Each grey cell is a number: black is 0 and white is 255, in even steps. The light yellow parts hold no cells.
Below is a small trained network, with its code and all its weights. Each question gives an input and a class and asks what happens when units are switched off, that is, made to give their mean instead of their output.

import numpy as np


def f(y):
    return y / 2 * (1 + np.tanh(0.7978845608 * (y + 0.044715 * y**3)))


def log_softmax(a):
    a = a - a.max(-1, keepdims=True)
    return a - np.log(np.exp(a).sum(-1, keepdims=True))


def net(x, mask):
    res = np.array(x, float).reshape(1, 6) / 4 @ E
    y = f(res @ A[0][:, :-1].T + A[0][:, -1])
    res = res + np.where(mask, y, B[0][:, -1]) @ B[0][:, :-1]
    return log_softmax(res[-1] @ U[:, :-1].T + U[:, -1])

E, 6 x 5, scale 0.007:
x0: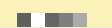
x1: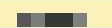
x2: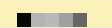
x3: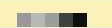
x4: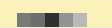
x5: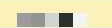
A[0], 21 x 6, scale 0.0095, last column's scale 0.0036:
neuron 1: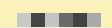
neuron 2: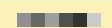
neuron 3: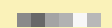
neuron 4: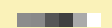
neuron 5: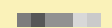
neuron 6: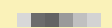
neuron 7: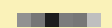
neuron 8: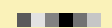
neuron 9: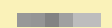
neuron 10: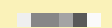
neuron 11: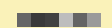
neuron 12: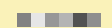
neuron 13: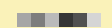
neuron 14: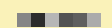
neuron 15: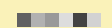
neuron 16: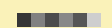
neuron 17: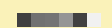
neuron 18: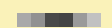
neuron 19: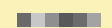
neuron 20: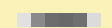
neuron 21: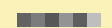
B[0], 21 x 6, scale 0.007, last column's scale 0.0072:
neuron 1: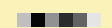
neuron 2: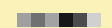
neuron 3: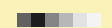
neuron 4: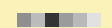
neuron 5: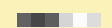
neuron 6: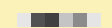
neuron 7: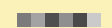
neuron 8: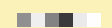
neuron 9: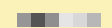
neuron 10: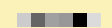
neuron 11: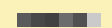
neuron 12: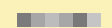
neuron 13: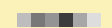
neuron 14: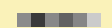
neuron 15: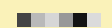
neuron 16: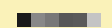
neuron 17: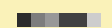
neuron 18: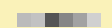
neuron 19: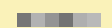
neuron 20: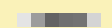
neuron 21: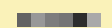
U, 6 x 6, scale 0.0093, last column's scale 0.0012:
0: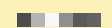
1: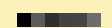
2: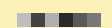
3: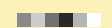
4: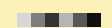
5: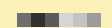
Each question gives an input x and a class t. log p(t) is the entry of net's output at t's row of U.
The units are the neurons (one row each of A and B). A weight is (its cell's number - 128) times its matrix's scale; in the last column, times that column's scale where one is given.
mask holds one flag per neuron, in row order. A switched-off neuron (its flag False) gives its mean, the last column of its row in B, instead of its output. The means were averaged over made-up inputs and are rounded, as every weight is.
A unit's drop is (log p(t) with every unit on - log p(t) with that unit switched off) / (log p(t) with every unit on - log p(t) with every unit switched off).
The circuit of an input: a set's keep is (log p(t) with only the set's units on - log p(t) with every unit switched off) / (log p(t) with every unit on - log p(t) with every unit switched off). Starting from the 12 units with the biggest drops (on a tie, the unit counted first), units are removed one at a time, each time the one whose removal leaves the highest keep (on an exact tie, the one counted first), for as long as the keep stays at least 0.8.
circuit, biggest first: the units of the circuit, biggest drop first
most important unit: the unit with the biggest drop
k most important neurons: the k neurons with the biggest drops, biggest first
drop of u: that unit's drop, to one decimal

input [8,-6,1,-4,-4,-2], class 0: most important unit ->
neuron 15
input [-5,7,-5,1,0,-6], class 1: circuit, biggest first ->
[neuron 11; neuron 16]
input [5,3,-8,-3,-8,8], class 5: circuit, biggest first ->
[neuron 3; neuron 5]
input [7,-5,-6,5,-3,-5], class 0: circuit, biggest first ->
[neuron 15; neuron 12]
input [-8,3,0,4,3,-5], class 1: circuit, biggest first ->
[neuron 11; neuron 17]
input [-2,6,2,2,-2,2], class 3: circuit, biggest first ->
[neuron 8; neuron 10]
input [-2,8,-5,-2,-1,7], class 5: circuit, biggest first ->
[neuron 5; neuron 6]
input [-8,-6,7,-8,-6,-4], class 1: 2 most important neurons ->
[neuron 11; neuron 17]
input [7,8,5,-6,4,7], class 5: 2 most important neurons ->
[neuron 3; neuron 5]
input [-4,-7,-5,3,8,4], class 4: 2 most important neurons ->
[neuron 10; neuron 20]
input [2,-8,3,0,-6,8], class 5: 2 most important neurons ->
[neuron 3; neuron 9]
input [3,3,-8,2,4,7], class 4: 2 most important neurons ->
[neuron 6; neuron 20]
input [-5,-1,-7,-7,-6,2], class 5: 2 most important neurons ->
[neuron 5; neuron 3]
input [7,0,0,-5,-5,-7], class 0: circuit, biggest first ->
[neuron 15]
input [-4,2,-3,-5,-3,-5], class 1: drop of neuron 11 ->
0.2
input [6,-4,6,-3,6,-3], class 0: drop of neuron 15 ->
0.3
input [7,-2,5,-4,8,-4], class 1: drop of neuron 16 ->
0.2
